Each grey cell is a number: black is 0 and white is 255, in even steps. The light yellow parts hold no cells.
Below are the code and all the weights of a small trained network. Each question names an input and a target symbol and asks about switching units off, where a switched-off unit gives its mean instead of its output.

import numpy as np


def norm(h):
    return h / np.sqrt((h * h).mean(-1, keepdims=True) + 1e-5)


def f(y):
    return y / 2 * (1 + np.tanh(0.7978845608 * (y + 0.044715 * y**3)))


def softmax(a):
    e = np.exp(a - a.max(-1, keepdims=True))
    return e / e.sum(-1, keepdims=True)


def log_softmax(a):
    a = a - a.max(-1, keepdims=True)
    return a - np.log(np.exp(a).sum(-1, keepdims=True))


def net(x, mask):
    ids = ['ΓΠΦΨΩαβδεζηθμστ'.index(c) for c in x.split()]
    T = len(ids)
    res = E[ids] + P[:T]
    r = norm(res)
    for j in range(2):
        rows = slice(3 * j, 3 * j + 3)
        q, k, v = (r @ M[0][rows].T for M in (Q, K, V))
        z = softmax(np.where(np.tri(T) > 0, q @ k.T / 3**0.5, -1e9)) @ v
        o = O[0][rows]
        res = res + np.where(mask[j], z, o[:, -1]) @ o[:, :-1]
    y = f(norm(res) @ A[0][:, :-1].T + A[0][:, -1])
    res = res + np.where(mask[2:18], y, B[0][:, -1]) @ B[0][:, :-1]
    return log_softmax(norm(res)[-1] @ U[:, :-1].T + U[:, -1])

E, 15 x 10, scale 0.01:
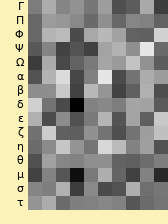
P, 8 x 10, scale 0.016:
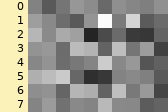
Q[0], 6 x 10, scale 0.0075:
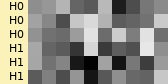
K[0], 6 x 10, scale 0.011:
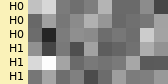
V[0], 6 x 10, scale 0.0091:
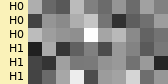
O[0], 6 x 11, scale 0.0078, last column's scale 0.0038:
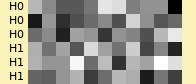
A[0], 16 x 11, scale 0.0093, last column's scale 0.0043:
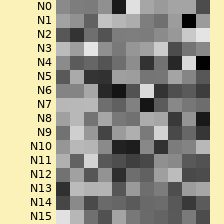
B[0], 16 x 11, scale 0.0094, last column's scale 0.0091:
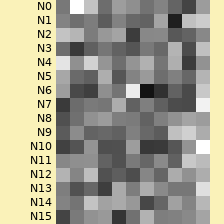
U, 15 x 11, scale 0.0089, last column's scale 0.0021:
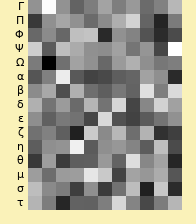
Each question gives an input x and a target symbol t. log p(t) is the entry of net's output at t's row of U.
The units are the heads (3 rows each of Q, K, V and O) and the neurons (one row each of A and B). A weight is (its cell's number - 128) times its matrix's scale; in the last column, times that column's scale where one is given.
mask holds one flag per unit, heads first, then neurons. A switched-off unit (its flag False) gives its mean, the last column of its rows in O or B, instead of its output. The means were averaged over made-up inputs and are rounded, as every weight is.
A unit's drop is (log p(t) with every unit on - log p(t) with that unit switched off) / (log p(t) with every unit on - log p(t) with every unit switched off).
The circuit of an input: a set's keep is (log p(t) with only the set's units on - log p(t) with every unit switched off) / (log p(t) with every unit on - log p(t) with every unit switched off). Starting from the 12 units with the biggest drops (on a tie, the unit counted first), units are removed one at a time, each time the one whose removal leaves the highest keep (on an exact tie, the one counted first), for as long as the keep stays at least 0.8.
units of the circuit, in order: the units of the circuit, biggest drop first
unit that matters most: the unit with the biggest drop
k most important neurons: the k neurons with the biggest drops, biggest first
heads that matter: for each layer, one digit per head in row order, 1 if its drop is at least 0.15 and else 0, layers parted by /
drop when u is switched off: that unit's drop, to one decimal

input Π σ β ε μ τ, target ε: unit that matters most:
N6
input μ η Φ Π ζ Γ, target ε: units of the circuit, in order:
[N6 H1]
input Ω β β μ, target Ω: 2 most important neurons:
[N3 N10]
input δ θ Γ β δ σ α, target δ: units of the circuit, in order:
[H0 N6]
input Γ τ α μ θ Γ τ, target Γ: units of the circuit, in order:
[H0 N0 H1]
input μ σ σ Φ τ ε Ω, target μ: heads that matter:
01
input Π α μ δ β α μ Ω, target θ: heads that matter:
01
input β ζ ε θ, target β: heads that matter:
11
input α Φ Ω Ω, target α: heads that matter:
01
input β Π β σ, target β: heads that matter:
11
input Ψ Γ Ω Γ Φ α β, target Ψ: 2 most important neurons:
[N3 N10]
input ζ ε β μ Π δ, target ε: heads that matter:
10
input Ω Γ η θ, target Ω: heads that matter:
01
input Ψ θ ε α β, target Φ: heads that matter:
10
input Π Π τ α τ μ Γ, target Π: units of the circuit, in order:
[H1 H0 N0]
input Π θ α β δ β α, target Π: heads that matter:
11
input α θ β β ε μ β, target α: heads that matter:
11
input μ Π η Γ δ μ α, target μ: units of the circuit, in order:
[H1]
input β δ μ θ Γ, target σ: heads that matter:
00
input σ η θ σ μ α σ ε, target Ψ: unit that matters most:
N4
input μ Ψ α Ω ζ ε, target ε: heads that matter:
01
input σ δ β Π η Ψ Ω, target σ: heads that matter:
00
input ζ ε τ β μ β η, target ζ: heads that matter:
11
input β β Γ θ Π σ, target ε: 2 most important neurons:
[N6 N10]
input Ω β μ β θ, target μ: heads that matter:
10
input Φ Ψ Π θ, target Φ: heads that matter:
11
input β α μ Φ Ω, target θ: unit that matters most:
N9
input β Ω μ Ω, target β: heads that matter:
01
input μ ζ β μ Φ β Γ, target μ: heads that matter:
01
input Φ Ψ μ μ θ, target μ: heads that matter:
10
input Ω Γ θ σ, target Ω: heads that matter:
01
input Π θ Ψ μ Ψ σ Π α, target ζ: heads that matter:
00
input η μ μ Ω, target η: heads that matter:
01
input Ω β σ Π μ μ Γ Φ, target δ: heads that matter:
10
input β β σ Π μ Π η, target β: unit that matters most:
H1
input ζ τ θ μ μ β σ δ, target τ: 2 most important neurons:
[N10 N5]
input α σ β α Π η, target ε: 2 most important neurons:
[N6 N10]
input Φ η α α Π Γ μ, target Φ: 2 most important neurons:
[N10 N14]
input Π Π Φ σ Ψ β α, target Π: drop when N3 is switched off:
0.1
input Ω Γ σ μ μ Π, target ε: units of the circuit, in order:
[N6]
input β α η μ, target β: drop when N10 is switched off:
0.1
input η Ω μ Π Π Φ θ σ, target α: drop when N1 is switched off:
0.2
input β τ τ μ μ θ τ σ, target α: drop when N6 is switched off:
0.3
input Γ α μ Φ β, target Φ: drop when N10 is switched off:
0.2
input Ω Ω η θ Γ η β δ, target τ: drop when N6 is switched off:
0.0
